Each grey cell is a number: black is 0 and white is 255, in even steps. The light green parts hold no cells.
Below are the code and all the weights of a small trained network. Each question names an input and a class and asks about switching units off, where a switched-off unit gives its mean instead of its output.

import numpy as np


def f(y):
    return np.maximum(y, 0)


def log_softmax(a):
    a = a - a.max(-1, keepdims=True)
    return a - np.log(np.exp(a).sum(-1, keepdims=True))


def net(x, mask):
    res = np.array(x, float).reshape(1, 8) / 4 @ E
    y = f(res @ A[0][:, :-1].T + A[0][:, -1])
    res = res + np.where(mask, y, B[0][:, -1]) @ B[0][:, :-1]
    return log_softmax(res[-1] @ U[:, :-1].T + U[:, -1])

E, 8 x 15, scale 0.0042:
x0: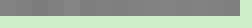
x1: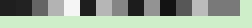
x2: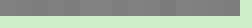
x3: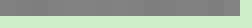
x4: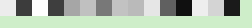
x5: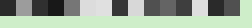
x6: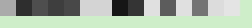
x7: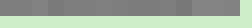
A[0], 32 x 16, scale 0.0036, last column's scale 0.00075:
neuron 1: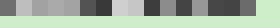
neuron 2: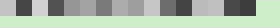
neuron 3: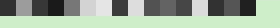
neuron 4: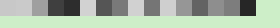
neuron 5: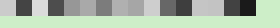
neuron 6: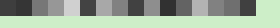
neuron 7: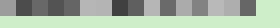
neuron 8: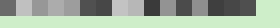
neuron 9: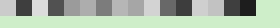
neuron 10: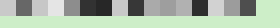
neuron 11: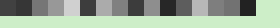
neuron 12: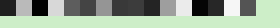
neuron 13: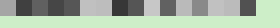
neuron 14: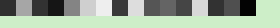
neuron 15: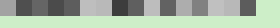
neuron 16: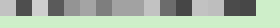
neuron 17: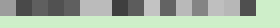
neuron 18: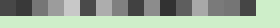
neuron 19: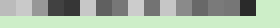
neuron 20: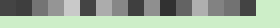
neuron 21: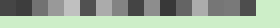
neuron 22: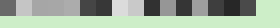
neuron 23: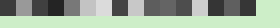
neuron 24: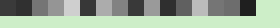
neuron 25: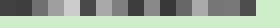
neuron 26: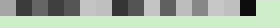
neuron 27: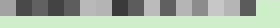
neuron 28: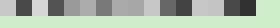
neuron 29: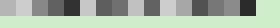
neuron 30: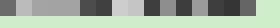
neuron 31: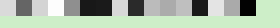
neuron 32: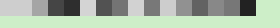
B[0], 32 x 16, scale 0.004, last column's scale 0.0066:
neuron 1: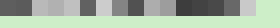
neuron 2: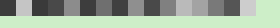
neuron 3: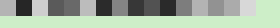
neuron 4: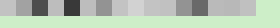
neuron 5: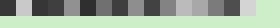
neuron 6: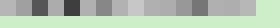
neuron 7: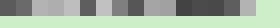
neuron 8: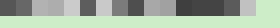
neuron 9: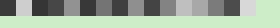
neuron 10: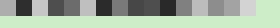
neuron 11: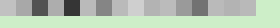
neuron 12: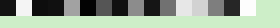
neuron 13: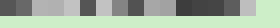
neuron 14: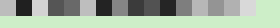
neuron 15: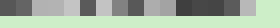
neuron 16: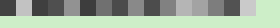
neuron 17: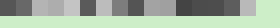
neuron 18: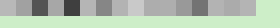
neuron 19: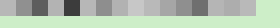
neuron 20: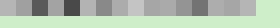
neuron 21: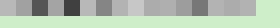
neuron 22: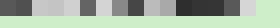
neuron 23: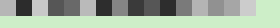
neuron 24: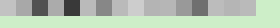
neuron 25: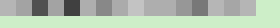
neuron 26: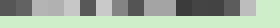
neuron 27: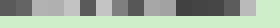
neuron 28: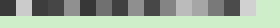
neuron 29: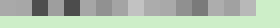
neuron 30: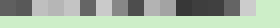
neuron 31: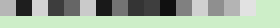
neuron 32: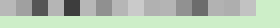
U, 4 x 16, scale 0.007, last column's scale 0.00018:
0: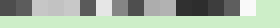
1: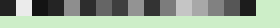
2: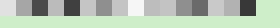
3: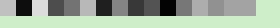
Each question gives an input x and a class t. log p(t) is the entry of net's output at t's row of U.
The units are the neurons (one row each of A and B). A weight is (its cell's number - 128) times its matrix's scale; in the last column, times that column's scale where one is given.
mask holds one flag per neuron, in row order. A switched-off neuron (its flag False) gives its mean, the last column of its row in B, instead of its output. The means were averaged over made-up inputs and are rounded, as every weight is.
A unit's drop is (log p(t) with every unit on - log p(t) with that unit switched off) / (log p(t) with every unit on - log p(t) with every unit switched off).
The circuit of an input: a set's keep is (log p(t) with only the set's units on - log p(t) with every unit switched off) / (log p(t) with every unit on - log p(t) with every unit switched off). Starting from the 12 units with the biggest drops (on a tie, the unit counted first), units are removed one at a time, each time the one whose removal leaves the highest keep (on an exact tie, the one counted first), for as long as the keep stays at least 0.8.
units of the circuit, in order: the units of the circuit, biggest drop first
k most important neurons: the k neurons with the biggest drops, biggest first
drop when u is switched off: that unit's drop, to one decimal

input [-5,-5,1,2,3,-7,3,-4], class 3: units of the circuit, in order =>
neuron 31
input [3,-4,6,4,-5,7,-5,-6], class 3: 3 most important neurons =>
neuron 14; neuron 3; neuron 23
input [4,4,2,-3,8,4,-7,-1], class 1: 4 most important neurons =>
neuron 9; neuron 5; neuron 28; neuron 2
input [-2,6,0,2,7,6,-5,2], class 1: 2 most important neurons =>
neuron 9; neuron 5
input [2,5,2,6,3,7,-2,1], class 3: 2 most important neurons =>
neuron 14; neuron 3
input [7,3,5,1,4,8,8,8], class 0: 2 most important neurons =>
neuron 26; neuron 13
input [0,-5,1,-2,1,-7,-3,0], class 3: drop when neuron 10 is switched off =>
0.4
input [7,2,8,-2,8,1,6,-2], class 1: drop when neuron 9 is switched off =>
0.2
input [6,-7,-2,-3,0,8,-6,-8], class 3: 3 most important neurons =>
neuron 14; neuron 3; neuron 23
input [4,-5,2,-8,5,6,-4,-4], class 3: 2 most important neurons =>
neuron 14; neuron 3
